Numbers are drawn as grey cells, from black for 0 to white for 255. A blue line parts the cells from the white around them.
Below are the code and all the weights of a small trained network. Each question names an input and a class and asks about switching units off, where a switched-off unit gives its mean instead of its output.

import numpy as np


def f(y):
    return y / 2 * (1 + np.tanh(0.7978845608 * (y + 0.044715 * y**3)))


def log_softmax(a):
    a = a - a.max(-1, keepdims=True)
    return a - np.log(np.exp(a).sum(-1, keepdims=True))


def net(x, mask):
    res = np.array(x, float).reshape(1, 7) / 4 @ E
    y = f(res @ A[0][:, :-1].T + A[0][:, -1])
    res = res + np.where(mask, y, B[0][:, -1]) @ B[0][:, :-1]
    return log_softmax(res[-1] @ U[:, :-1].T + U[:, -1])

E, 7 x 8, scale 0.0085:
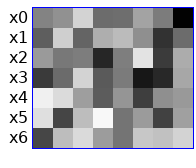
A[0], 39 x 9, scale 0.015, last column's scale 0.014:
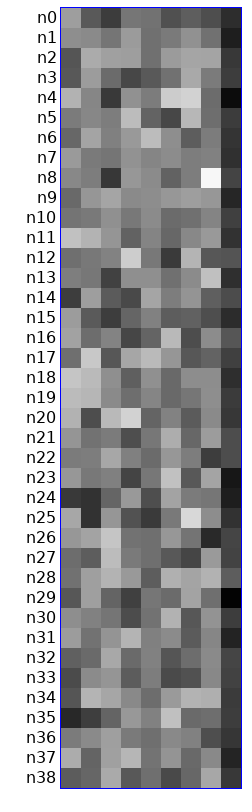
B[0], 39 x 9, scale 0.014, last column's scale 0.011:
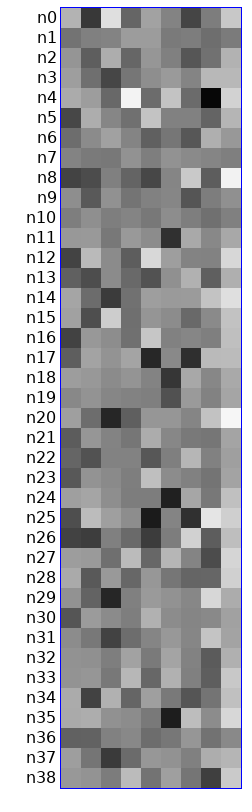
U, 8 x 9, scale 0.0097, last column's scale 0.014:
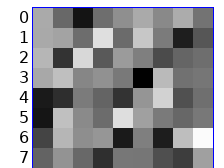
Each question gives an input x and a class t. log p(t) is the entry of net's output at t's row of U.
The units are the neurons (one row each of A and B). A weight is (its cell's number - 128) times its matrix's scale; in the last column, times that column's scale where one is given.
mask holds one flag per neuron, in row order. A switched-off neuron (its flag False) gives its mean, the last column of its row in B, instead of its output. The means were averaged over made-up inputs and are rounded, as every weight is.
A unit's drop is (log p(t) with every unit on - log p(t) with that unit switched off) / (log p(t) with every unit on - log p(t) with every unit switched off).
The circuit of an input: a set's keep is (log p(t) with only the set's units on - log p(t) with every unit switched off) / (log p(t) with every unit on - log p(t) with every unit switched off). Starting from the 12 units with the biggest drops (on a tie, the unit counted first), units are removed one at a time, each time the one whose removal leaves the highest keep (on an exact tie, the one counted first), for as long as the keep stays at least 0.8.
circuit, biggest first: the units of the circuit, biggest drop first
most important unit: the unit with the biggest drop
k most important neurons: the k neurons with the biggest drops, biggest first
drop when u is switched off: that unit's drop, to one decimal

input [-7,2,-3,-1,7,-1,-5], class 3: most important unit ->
n18
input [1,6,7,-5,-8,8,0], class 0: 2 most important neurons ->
n20, n37
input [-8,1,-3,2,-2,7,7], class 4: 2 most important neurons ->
n8, n13
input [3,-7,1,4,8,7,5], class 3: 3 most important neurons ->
n11, n18, n19
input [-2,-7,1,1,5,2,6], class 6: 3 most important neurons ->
n25, n0, n15
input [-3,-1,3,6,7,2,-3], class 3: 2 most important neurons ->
n11, n18
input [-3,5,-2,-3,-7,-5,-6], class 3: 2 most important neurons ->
n35, n24
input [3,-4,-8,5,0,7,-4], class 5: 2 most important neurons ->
n12, n5
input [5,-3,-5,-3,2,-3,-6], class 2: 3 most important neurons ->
n0, n15, n8
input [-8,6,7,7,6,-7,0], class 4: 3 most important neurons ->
n8, n13, n20
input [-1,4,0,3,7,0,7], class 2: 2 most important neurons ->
n34, n2
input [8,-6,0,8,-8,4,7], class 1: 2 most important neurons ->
n27, n38
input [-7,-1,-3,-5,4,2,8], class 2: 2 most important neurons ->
n34, n28
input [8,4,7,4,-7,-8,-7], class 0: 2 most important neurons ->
n14, n29
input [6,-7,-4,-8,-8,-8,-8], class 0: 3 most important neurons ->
n14, n29, n3
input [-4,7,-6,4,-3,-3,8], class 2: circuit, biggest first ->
n34
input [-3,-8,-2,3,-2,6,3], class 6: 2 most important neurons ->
n25, n14
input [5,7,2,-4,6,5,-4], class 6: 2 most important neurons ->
n17, n35
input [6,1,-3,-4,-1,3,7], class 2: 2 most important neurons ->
n28, n34
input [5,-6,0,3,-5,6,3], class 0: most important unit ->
n20
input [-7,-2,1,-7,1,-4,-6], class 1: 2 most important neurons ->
n4, n26
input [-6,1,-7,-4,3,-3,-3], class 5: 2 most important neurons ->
n12, n5
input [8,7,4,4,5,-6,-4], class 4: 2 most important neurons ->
n26, n25
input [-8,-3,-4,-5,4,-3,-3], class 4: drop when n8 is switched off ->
0.2
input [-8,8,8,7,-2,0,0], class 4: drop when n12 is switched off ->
0.2
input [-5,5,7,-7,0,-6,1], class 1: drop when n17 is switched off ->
0.1
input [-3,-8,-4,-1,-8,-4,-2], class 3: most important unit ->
n24
